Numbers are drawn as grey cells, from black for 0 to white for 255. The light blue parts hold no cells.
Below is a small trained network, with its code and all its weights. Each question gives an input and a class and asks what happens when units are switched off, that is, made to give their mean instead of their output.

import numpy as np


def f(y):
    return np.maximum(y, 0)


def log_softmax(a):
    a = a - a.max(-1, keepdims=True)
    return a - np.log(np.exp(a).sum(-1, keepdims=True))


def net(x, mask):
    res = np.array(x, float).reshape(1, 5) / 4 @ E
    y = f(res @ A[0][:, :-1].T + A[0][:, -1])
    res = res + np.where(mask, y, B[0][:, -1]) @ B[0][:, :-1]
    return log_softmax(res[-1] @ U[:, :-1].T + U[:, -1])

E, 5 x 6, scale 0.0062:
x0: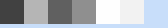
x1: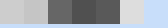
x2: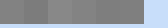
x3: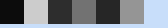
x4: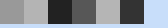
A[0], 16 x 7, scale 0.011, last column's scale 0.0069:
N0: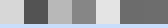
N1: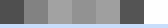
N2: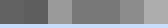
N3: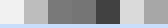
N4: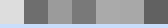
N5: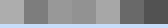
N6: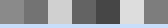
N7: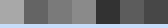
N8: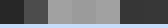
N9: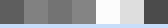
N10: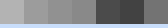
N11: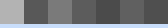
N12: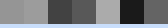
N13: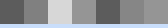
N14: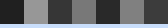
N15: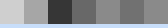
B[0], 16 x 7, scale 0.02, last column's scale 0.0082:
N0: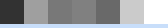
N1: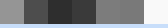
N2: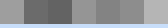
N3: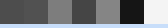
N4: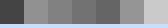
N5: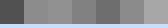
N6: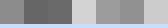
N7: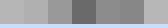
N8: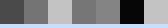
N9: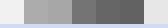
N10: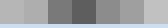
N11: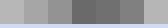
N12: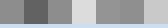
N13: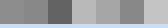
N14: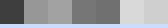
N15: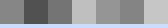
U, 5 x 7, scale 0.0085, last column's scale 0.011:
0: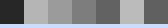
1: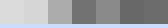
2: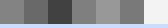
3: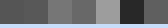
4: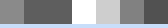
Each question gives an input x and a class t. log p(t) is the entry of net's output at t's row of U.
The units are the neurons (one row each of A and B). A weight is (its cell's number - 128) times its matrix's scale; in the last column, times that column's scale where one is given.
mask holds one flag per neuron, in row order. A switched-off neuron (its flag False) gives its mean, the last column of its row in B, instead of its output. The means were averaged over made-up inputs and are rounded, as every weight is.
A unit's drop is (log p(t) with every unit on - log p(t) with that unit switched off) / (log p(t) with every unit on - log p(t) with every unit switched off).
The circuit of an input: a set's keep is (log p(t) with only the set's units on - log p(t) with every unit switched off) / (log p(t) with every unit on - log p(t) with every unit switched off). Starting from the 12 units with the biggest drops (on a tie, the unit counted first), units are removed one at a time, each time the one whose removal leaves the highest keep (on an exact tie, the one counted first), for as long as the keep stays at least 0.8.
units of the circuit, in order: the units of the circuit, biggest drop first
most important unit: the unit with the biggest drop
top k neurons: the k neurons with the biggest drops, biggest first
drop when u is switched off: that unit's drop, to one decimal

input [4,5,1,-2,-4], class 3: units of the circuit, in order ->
N3
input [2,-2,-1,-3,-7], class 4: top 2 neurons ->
N6, N13
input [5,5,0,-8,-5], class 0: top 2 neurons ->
N0, N4
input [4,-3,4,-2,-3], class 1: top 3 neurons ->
N9, N3, N15
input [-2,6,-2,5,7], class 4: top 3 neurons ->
N15, N12, N1
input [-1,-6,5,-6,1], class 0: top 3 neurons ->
N0, N3, N5
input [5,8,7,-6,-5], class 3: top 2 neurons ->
N3, N14
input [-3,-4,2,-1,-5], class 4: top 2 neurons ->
N3, N13
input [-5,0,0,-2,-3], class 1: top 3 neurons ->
N7, N11, N10
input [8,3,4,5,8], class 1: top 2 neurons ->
N9, N6
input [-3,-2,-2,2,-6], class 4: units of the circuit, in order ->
N13, N6
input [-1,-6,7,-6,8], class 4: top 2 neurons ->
N12, N3
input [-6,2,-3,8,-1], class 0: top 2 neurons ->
N14, N9
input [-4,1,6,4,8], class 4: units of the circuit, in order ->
N12
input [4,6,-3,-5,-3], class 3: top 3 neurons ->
N3, N14, N10
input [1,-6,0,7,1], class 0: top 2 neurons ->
N14, N3
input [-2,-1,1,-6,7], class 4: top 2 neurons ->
N12, N15
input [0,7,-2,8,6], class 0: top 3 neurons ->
N14, N1, N8
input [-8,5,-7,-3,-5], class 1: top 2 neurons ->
N7, N11
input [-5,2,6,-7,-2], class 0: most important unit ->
N0
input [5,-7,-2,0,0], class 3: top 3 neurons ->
N8, N1, N10
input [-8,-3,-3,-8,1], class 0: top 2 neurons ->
N0, N9
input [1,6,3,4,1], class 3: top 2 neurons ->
N3, N0
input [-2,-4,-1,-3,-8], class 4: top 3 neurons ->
N13, N6, N3
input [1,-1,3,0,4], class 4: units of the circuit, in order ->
N3, N12
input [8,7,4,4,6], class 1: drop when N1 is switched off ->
0.1
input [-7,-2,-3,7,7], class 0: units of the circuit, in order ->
N14
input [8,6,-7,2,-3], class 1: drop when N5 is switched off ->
0.0
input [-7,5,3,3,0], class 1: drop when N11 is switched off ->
0.2
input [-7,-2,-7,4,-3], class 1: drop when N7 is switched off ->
0.2
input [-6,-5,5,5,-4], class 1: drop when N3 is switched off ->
0.5
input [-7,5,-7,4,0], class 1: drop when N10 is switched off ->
0.3
